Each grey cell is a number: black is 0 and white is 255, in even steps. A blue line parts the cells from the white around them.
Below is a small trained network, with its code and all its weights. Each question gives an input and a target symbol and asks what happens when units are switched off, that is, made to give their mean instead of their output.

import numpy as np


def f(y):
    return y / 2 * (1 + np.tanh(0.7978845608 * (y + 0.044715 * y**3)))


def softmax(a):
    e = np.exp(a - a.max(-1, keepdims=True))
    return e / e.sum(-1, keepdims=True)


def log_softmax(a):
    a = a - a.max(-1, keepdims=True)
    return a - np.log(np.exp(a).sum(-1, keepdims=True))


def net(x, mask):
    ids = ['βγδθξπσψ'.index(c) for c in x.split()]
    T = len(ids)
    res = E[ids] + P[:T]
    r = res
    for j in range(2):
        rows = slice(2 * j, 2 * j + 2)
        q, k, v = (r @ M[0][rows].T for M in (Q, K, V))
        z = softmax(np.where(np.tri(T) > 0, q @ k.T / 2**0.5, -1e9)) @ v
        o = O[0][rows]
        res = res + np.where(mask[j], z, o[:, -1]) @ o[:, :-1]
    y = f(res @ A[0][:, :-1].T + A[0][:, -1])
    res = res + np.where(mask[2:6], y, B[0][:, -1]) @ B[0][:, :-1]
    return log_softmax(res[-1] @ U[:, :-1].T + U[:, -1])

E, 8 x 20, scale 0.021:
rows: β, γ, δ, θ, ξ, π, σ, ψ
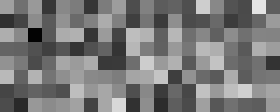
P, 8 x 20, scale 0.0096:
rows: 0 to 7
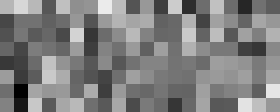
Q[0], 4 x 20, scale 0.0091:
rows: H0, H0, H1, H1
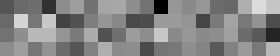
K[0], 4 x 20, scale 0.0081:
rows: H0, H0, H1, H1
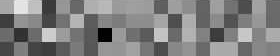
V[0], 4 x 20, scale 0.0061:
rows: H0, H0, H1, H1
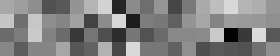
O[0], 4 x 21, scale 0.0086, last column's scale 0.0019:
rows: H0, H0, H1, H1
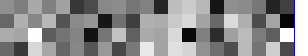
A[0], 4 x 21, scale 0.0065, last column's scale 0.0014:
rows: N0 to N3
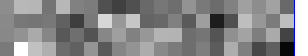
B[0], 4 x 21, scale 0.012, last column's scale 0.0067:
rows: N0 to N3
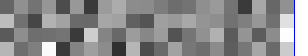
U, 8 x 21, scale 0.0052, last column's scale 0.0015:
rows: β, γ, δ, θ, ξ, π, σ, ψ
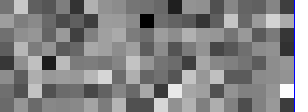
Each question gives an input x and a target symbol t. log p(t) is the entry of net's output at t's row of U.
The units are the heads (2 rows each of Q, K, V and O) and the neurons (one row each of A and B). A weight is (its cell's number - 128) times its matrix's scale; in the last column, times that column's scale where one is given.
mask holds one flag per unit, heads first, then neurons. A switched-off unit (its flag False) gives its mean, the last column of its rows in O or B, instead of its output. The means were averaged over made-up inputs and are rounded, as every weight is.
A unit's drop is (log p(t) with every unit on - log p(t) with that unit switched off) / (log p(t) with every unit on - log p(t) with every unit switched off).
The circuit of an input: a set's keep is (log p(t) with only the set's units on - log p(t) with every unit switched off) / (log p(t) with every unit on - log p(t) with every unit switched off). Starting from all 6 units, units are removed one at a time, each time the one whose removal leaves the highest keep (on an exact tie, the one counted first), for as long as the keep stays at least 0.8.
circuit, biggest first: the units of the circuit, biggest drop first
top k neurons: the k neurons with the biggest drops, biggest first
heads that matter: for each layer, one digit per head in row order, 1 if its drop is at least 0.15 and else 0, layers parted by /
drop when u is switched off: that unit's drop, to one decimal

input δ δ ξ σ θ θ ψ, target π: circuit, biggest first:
(H1)
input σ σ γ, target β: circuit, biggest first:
(H1, H0)
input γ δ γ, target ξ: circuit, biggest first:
(H1, H0, N1, N2)
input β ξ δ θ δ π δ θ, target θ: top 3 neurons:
(N2, N3, N0)
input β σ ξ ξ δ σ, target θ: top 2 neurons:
(N2, N3)
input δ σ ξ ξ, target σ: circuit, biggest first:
(H0, N2)
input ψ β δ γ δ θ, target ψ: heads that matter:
10
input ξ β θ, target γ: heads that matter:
11
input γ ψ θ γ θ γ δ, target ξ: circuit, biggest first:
(H0, H1, N2, N1)
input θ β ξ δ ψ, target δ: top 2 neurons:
(N1, N2)
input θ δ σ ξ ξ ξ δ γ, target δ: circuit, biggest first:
(N1, H1, N2)
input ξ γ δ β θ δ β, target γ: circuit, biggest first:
(H1, H0, N2)
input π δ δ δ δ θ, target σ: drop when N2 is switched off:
0.2
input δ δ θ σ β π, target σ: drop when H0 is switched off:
0.9
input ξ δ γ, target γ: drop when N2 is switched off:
0.2
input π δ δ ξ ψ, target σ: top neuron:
(N2)
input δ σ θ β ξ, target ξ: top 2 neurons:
(N1, N3)
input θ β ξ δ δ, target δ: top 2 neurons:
(N1, N2)
